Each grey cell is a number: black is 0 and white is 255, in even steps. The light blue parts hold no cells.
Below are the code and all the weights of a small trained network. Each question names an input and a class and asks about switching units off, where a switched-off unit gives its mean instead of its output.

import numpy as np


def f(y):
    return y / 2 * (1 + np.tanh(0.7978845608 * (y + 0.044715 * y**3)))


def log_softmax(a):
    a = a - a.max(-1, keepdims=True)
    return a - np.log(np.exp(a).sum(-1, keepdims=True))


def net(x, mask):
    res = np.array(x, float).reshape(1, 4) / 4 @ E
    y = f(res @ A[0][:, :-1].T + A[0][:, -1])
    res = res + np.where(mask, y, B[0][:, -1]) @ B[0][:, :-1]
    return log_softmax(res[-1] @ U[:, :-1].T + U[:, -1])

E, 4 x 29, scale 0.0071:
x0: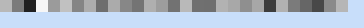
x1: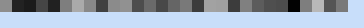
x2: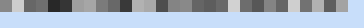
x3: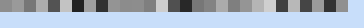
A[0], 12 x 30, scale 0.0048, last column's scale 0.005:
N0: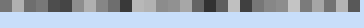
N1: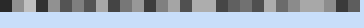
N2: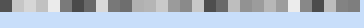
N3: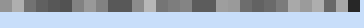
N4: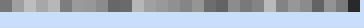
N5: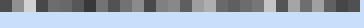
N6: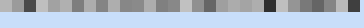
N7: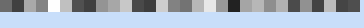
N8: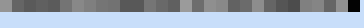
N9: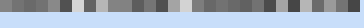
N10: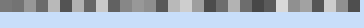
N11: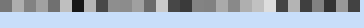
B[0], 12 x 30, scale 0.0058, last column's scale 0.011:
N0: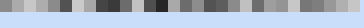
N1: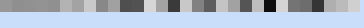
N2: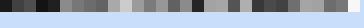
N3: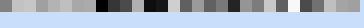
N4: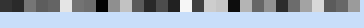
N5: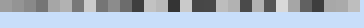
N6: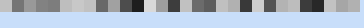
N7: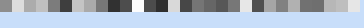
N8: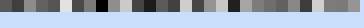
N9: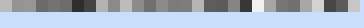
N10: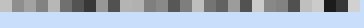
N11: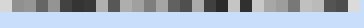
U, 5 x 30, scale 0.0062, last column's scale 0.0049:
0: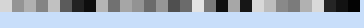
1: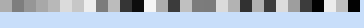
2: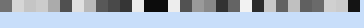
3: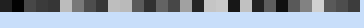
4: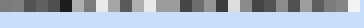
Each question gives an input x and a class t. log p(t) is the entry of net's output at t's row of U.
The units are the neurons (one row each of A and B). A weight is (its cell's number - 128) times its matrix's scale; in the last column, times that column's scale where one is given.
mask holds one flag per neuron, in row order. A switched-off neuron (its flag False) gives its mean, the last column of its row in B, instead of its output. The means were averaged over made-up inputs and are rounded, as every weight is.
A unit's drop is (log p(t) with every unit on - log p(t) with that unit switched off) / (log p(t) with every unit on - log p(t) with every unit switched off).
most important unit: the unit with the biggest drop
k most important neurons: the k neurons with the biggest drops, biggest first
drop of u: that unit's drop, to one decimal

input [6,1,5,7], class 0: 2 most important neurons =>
N11, N1
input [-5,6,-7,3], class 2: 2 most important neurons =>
N7, N2
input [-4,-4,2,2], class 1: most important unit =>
N5
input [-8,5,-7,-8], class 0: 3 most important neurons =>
N9, N10, N6
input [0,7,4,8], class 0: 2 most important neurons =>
N11, N2
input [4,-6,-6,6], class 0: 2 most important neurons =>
N11, N0
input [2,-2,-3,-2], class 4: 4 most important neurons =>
N0, N3, N8, N4
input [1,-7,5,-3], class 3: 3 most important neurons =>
N2, N4, N7
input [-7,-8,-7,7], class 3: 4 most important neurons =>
N2, N4, N10, N9
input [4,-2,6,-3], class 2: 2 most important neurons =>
N0, N1
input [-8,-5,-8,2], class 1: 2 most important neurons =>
N1, N5
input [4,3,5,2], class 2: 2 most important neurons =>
N1, N5
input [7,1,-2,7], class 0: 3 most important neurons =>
N11, N1, N5
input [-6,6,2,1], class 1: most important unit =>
N2
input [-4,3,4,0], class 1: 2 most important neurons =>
N7, N2
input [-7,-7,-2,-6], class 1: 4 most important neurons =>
N1, N5, N11, N8
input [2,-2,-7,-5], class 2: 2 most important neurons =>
N7, N11
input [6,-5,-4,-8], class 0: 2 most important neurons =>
N10, N9
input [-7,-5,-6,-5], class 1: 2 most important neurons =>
N1, N5
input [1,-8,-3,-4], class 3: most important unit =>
N2
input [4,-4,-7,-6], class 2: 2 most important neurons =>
N7, N11
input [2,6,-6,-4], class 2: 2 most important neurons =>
N7, N2
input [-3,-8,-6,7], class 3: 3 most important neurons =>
N2, N4, N10
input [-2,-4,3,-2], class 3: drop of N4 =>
0.1
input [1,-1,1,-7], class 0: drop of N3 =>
0.0
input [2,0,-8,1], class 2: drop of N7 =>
0.1
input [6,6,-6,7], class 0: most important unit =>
N11
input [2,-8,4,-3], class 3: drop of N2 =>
0.5
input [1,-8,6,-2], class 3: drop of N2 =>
0.9
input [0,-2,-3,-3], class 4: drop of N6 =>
-0.2
